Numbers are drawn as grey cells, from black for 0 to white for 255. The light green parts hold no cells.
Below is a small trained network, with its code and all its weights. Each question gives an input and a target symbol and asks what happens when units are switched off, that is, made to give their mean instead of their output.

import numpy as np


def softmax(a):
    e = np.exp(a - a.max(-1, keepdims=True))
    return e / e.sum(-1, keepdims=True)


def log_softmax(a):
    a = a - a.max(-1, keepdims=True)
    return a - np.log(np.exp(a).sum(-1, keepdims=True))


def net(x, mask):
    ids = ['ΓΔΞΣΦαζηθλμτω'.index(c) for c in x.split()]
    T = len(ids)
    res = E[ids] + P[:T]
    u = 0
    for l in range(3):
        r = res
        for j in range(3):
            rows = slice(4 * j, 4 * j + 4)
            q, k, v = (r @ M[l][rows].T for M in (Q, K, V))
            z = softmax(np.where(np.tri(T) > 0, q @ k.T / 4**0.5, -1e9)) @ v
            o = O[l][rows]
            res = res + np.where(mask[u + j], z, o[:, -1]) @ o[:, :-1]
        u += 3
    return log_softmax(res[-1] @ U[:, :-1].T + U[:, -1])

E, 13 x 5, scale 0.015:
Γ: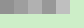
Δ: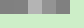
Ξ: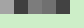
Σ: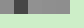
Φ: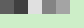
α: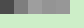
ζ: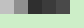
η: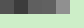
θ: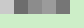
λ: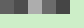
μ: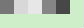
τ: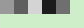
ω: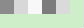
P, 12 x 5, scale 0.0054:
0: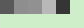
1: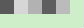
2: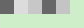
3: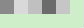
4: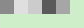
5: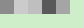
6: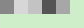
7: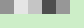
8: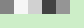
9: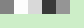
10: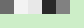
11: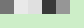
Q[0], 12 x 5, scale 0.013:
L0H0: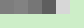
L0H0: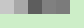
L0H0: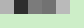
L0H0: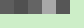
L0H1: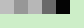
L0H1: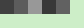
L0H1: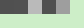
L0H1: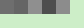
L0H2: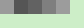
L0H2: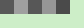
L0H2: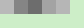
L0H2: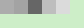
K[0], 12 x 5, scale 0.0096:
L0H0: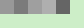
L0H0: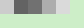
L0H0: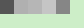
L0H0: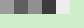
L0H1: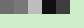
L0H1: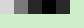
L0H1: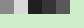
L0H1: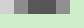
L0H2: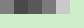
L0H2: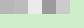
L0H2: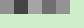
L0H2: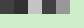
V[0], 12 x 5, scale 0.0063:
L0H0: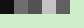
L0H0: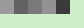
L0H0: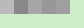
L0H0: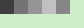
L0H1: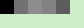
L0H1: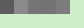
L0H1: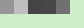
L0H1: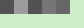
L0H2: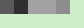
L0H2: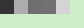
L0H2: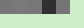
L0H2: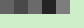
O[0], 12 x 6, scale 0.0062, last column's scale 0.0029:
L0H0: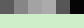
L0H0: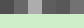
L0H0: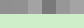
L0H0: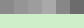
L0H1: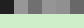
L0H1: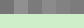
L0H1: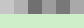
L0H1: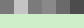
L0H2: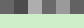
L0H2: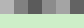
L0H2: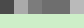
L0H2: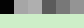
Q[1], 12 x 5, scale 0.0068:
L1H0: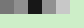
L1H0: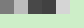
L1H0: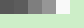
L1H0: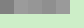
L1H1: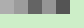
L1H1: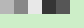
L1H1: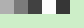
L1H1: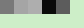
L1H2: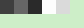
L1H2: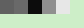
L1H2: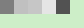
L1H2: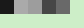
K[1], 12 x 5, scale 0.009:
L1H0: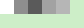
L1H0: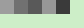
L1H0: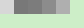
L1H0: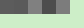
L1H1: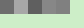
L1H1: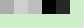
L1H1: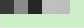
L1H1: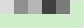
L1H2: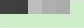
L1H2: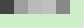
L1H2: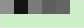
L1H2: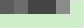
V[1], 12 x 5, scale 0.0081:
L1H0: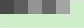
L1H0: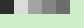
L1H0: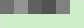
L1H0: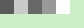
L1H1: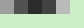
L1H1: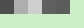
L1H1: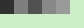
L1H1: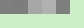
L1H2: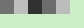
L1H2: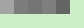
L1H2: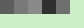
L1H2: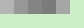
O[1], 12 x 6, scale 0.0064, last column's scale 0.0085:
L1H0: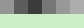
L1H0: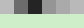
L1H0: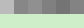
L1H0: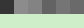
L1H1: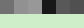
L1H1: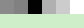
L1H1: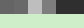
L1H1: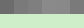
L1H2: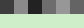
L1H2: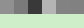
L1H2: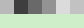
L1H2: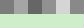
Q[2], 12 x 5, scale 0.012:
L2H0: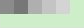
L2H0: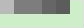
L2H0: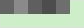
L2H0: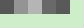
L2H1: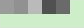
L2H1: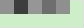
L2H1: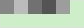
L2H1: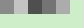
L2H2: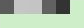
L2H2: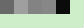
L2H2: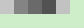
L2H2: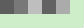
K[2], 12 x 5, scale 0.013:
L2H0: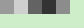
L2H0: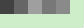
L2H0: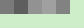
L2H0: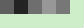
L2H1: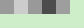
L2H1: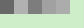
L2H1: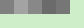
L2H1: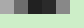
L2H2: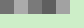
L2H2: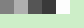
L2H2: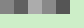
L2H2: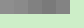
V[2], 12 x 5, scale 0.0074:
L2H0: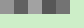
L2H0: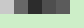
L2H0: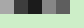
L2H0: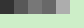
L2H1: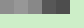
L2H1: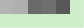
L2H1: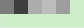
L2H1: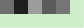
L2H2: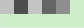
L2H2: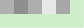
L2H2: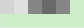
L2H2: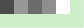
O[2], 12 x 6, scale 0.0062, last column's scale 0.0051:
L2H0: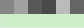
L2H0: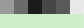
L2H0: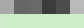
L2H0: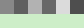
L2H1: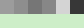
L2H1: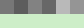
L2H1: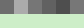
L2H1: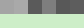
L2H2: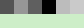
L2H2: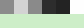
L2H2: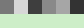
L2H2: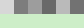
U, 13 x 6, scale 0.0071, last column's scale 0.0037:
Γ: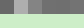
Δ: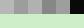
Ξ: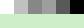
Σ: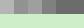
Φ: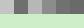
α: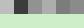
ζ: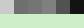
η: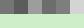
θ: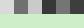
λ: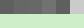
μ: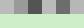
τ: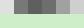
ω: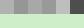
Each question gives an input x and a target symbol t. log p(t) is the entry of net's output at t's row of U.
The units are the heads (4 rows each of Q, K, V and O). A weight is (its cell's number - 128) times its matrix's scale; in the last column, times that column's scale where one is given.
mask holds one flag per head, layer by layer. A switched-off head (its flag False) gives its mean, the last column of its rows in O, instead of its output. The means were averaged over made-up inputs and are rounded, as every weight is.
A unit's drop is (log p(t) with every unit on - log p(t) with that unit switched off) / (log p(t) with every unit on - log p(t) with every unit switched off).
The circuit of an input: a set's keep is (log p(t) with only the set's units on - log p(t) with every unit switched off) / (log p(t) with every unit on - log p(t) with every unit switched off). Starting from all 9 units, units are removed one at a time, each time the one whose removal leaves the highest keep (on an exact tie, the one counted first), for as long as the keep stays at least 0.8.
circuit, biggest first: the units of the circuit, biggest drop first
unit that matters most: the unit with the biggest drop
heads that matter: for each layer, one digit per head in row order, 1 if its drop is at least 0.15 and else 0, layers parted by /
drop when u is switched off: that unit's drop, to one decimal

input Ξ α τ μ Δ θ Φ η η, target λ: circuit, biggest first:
[L2H2; L1H2; L1H0; L1H1]
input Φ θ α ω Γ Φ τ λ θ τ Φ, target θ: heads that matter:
011 / 010 / 001
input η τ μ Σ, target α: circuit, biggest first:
[L2H2; L0H1; L1H1]
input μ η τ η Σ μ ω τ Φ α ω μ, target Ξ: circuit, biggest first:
[L2H2; L1H1; L0H2]
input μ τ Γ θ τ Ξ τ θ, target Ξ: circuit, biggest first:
[L2H2; L1H1; L0H0]
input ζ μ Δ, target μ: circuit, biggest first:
[L2H2; L1H1; L1H2]
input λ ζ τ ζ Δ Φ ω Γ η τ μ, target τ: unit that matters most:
L1H0
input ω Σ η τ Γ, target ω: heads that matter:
101 / 101 / 101
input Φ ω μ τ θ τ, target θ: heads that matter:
011 / 010 / 001
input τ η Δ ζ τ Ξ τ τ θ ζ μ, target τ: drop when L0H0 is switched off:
0.1
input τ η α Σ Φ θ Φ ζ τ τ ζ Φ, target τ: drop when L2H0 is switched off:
0.2
